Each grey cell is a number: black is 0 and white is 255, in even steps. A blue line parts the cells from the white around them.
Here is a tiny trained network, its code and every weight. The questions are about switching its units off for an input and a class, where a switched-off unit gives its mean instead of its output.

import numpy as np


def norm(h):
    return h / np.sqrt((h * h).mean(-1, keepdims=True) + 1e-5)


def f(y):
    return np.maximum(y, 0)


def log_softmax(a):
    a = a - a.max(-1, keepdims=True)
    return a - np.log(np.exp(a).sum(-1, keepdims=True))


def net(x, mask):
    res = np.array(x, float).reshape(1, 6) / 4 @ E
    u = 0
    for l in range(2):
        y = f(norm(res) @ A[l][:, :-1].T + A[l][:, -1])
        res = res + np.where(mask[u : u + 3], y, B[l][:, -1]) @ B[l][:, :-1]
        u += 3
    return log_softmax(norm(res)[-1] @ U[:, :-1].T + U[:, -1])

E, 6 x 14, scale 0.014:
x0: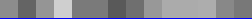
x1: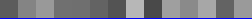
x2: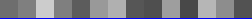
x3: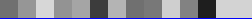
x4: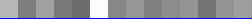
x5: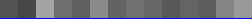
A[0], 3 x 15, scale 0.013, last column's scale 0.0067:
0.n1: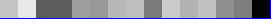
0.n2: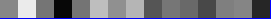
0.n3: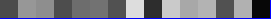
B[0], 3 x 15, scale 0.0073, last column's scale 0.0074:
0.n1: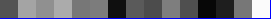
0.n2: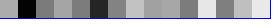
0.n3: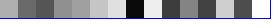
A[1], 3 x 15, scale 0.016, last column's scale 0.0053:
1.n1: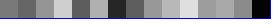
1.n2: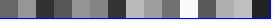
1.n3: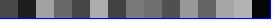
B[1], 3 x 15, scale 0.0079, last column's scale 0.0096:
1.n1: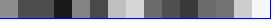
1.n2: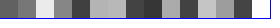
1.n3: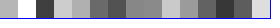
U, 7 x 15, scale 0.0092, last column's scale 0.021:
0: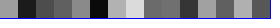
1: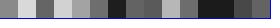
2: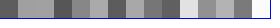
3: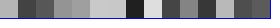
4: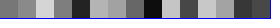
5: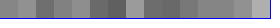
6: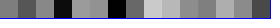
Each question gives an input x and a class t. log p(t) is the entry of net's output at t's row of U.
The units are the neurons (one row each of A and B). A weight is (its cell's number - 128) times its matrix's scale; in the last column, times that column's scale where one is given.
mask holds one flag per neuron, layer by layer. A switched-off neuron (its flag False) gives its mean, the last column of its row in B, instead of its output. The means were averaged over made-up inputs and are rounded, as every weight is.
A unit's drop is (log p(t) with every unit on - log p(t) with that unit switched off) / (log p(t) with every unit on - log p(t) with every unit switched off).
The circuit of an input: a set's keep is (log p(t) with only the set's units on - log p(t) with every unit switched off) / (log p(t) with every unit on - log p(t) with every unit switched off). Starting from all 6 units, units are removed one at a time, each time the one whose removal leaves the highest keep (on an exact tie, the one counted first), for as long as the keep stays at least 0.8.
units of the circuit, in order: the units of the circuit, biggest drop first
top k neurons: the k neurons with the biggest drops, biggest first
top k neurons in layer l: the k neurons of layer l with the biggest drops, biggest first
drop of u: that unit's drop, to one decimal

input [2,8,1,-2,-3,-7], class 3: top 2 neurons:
[0.n3, 1.n3]
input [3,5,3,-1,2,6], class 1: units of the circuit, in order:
[1.n3]
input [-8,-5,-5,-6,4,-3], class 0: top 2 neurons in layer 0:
[0.n2, 0.n3]
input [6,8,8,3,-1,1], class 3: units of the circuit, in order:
[0.n3, 1.n2]
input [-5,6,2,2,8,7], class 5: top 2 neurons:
[0.n2, 0.n1]
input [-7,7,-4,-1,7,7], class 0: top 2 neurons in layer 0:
[0.n2, 0.n1]
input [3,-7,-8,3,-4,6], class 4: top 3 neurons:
[1.n2, 0.n3, 0.n1]
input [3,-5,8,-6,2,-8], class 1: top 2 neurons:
[0.n1, 1.n2]
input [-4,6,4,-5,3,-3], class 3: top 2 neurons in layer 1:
[1.n1, 1.n2]
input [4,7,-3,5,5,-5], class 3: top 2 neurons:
[0.n3, 1.n3]
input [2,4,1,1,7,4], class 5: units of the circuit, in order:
[1.n1, 1.n3, 0.n1]
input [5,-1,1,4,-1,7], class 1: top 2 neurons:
[1.n3, 0.n2]
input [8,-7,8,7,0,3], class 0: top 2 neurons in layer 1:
[1.n1, 1.n2]
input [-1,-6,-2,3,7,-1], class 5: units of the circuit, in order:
[0.n3, 0.n2]
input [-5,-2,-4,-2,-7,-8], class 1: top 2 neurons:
[1.n1, 0.n1]
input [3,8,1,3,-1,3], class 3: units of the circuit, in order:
[0.n3]
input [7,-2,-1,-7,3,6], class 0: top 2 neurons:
[1.n1, 0.n1]
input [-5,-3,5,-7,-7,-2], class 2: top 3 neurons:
[1.n1, 0.n2, 1.n2]
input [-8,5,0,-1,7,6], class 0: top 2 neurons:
[0.n2, 0.n1]
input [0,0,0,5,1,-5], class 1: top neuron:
[0.n1]
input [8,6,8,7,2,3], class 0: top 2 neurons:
[1.n1, 1.n2]
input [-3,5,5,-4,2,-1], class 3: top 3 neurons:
[0.n3, 1.n2, 1.n1]
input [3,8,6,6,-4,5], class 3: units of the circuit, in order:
[0.n3, 1.n2]
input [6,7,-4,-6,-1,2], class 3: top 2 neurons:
[0.n3, 0.n2]
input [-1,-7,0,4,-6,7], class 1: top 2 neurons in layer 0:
[0.n3, 0.n2]
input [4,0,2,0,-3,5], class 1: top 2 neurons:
[1.n3, 0.n2]
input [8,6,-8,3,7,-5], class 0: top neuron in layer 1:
[1.n1]
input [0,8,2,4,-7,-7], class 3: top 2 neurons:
[0.n3, 1.n3]
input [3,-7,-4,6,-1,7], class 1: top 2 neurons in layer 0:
[0.n3, 0.n2]
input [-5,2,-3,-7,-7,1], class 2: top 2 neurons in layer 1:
[1.n1, 1.n3]
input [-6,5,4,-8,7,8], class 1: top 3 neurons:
[1.n3, 1.n1, 1.n2]
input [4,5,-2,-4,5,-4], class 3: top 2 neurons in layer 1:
[1.n3, 1.n1]
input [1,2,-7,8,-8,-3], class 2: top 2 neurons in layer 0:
[0.n1, 0.n2]
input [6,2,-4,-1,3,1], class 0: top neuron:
[1.n1]
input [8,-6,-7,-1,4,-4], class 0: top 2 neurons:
[1.n1, 0.n3]
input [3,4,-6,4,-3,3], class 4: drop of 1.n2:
1.1
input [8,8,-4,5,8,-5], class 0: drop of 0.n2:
-0.1
